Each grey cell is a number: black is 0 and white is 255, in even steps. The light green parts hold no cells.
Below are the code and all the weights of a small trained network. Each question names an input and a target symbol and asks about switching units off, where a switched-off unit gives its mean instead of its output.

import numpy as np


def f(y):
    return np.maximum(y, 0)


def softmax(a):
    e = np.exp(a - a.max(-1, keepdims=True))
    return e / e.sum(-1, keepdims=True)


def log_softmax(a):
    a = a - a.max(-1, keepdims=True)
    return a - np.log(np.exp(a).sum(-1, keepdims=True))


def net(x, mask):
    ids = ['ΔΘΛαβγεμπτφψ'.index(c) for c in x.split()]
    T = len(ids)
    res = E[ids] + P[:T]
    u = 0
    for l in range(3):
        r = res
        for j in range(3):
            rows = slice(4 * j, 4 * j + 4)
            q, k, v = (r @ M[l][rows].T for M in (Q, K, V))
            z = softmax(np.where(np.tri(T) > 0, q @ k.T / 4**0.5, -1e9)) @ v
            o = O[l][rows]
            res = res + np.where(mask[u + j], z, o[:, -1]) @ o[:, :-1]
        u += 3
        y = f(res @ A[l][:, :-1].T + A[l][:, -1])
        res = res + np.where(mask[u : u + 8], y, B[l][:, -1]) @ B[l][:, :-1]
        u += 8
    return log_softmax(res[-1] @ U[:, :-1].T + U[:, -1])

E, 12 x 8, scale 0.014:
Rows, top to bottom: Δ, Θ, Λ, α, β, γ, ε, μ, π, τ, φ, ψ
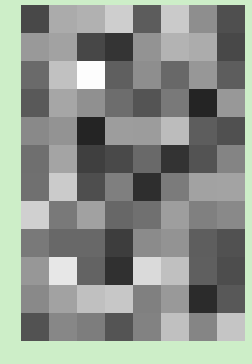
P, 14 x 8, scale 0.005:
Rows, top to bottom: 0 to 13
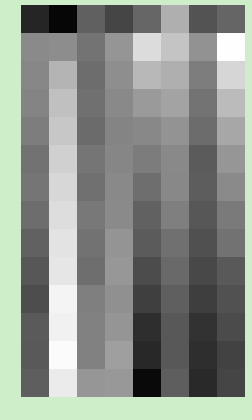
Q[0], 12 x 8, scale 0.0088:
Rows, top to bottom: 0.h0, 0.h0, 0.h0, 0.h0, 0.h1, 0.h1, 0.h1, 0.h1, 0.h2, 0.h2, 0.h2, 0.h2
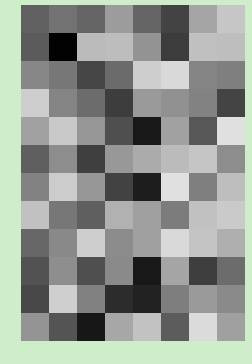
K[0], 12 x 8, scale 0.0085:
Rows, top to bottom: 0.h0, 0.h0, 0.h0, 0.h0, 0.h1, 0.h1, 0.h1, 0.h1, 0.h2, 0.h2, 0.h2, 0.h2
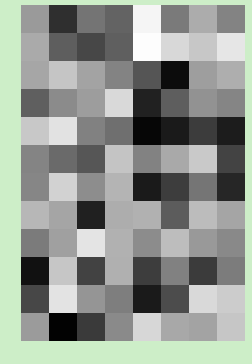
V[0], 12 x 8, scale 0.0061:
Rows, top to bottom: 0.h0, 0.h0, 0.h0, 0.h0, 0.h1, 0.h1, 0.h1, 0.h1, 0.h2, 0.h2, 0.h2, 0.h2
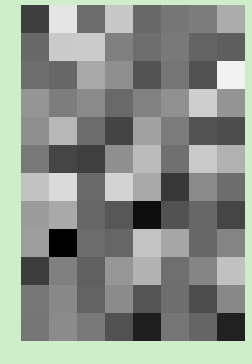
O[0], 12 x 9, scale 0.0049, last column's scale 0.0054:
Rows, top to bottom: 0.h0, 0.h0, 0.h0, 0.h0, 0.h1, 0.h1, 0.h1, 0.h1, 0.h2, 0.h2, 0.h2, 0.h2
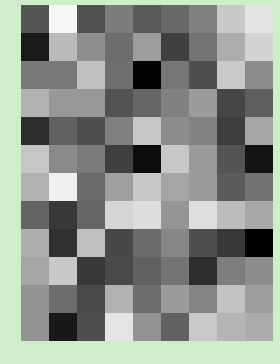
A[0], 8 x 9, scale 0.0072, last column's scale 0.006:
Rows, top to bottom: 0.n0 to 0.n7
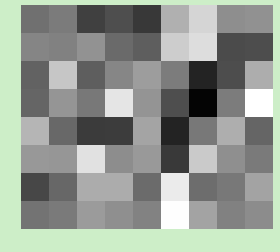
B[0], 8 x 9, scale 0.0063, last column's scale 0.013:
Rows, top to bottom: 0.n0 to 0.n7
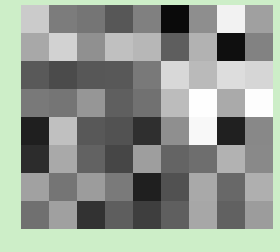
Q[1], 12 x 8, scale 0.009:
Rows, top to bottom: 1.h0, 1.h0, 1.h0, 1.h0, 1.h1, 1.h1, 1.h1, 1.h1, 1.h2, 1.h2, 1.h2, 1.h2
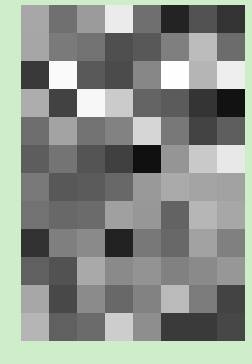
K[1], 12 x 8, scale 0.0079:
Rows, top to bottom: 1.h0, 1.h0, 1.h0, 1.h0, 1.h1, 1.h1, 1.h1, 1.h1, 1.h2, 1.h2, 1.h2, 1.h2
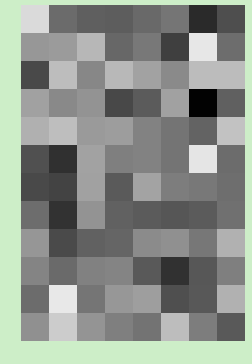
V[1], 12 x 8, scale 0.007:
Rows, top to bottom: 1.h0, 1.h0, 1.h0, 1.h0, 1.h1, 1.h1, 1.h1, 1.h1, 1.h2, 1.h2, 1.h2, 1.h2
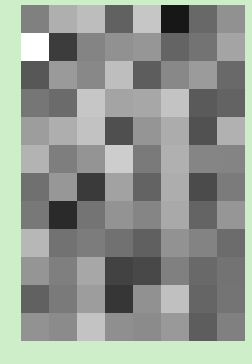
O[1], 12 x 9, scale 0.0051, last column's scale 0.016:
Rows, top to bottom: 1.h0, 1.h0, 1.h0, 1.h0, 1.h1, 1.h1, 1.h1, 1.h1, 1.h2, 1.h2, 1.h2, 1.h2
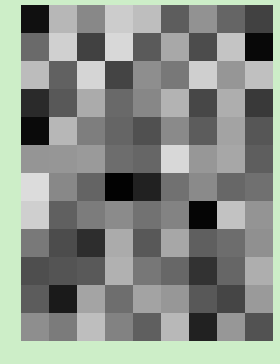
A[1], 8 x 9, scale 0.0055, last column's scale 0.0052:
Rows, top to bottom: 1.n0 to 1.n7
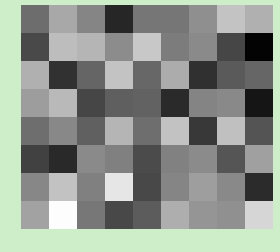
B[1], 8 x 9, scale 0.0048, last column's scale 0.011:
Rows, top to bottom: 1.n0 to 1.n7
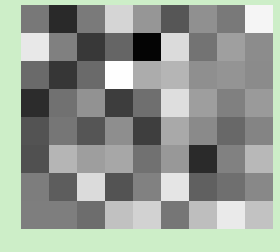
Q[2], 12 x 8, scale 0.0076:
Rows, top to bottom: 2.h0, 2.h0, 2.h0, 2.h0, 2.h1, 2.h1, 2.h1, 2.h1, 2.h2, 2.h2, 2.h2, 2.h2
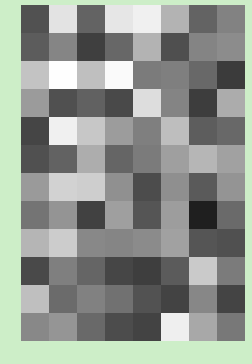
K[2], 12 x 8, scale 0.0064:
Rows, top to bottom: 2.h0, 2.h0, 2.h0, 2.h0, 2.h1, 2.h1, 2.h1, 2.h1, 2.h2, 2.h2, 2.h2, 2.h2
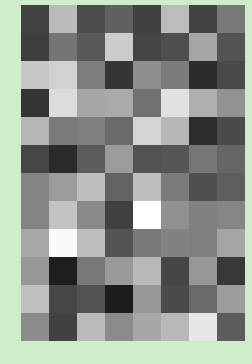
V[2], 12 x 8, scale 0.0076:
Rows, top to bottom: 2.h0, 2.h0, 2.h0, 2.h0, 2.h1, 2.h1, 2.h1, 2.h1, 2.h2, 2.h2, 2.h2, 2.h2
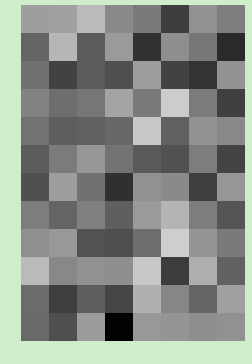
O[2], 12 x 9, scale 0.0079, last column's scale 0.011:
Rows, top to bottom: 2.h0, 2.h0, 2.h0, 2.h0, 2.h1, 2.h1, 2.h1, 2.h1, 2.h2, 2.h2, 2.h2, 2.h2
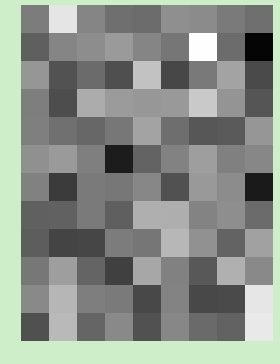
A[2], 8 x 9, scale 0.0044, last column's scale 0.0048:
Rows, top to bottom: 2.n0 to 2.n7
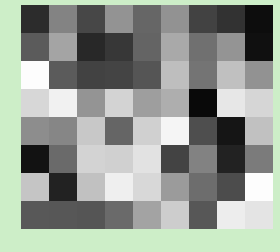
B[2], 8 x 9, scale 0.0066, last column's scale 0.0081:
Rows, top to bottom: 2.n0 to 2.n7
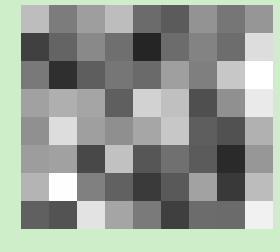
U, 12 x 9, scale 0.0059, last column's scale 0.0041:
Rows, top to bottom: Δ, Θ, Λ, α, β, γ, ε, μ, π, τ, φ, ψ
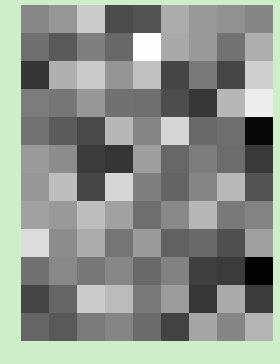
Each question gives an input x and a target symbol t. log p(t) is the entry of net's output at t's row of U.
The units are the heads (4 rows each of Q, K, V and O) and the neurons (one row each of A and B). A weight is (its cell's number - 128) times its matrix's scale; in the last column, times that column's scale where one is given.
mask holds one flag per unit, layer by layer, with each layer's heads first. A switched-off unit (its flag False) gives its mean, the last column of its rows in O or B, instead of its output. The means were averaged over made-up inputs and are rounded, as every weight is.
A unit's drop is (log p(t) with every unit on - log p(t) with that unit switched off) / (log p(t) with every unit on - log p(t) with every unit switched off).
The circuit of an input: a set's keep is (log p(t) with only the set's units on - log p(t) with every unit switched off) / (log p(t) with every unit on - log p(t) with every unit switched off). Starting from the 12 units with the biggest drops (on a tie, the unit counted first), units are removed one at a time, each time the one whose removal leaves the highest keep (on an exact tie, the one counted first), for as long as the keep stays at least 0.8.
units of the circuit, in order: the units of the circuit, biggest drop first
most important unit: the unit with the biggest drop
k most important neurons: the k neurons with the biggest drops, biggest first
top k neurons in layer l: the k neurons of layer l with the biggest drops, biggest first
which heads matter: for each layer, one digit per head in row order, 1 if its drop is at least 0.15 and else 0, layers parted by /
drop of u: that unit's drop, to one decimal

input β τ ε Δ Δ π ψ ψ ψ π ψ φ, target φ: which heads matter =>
000 / 100 / 110
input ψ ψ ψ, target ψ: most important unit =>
1.h0
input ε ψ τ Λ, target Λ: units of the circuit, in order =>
1.h0, 0.n5, 0.h2
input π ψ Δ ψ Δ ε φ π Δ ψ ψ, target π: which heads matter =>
111 / 110 / 001
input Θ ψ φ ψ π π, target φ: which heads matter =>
100 / 100 / 101
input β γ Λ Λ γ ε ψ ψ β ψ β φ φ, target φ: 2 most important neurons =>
0.n3, 2.n7
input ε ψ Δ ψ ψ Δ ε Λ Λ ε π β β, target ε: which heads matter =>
001 / 101 / 010
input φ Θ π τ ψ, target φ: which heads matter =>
000 / 110 / 000
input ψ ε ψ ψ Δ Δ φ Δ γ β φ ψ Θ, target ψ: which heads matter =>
110 / 011 / 010
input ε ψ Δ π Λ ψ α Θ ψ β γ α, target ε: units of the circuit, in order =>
1.h2, 2.h1, 0.h2, 0.h1
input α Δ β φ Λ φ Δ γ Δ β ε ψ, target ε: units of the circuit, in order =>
0.h2, 1.h0, 0.n0
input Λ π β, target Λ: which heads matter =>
000 / 100 / 000
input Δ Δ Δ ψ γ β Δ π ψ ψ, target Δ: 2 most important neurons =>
0.n6, 0.n3
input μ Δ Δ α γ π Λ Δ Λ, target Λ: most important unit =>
0.n5
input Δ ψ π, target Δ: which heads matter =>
001 / 000 / 110
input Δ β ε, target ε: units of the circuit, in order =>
1.h0, 0.n0
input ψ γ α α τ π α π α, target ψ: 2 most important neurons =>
2.n3, 1.n7
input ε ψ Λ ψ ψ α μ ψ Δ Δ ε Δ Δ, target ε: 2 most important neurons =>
1.n7, 0.n0
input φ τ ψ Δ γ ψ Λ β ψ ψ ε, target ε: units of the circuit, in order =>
0.h2, 1.h0, 0.n0
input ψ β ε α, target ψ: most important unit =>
0.h1
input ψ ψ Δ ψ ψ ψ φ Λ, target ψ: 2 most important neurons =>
1.n1, 0.n3
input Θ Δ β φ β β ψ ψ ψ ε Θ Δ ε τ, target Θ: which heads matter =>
100 / 010 / 001
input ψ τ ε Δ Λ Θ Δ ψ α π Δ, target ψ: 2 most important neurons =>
2.n3, 2.n4
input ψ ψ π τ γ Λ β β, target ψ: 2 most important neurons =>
0.n3, 2.n3
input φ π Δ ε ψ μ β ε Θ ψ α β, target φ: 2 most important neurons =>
0.n3, 2.n7
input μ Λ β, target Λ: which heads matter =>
001 / 100 / 000
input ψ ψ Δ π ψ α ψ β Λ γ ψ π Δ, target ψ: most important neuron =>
2.n3
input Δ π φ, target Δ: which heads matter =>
000 / 000 / 010
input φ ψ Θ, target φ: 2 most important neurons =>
0.n3, 2.n7
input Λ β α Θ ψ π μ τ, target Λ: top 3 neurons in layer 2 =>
2.n2, 2.n7, 2.n4
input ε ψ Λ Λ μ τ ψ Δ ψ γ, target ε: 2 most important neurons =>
1.n7, 0.n0
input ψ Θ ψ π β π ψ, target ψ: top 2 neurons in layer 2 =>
2.n3, 2.n4
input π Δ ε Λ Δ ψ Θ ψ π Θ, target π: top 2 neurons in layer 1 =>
1.n2, 1.n5
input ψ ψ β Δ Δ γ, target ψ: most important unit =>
0.h1
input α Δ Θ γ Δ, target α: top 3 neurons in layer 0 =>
0.n0, 0.n6, 0.n7
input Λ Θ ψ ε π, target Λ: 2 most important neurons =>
2.n2, 0.n2
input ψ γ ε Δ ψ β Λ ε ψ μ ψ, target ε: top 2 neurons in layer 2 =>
2.n7, 2.n1
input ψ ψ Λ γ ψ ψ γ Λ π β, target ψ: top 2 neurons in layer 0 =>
0.n3, 0.n2
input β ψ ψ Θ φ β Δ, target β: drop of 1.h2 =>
0.2
